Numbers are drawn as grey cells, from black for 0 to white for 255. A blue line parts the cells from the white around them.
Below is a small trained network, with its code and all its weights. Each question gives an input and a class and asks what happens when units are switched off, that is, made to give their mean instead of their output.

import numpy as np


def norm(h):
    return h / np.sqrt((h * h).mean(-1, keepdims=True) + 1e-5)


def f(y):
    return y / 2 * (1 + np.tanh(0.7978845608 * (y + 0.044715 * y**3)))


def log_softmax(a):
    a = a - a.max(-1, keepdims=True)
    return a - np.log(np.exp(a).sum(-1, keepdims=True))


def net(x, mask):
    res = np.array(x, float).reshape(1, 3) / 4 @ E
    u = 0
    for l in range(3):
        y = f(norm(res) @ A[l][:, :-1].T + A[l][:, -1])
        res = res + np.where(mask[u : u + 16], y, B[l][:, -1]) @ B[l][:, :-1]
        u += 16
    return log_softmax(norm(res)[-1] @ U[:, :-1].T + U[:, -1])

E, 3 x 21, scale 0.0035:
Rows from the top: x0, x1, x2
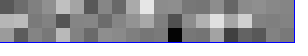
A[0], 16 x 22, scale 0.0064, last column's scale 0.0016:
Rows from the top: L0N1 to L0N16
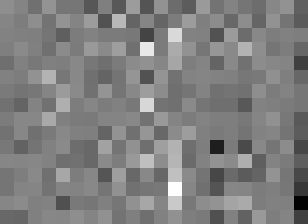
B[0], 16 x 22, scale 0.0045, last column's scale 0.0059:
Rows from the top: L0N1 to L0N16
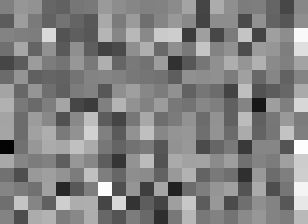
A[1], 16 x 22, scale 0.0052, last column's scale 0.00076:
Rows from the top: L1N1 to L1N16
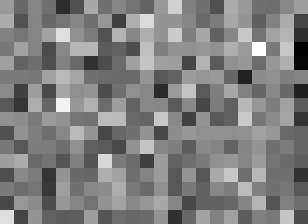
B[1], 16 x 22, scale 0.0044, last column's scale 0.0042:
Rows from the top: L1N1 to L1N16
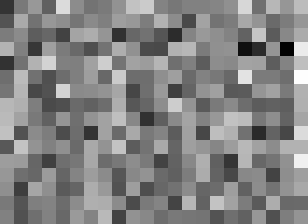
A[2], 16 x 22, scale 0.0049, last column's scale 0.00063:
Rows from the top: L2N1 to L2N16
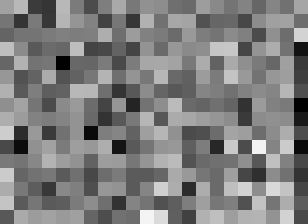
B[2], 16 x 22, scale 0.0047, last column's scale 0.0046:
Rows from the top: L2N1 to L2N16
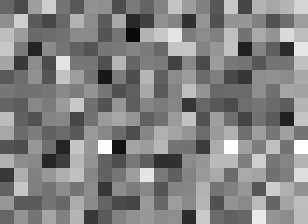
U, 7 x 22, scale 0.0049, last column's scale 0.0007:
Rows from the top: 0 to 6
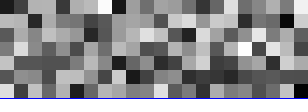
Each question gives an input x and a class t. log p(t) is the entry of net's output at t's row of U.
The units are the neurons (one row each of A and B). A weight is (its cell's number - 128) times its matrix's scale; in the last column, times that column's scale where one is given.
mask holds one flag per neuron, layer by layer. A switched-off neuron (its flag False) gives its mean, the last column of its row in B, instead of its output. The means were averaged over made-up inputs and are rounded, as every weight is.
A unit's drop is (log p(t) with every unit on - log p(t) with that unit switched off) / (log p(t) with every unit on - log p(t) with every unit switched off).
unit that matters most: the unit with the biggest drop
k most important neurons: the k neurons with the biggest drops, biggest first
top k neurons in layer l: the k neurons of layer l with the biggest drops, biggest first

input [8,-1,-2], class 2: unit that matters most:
L0N8
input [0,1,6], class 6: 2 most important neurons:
(L0N14; L1N3)
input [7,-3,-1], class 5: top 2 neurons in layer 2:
(L2N11; L2N13)
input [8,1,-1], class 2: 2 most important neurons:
(L0N8; L1N5)
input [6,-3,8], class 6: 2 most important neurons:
(L0N8; L0N15)
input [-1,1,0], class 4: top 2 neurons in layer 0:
(L0N4; L0N12)
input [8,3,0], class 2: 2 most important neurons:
(L1N5; L0N8)
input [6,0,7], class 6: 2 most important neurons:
(L0N4; L0N12)
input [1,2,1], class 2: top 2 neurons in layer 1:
(L1N5; L1N11)
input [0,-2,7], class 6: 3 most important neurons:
(L0N11; L0N15; L0N14)
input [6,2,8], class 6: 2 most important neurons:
(L0N4; L0N12)
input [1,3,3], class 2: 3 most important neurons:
(L0N14; L0N15; L0N11)
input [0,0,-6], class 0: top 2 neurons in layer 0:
(L0N3; L0N14)
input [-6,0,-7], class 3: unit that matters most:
L0N3
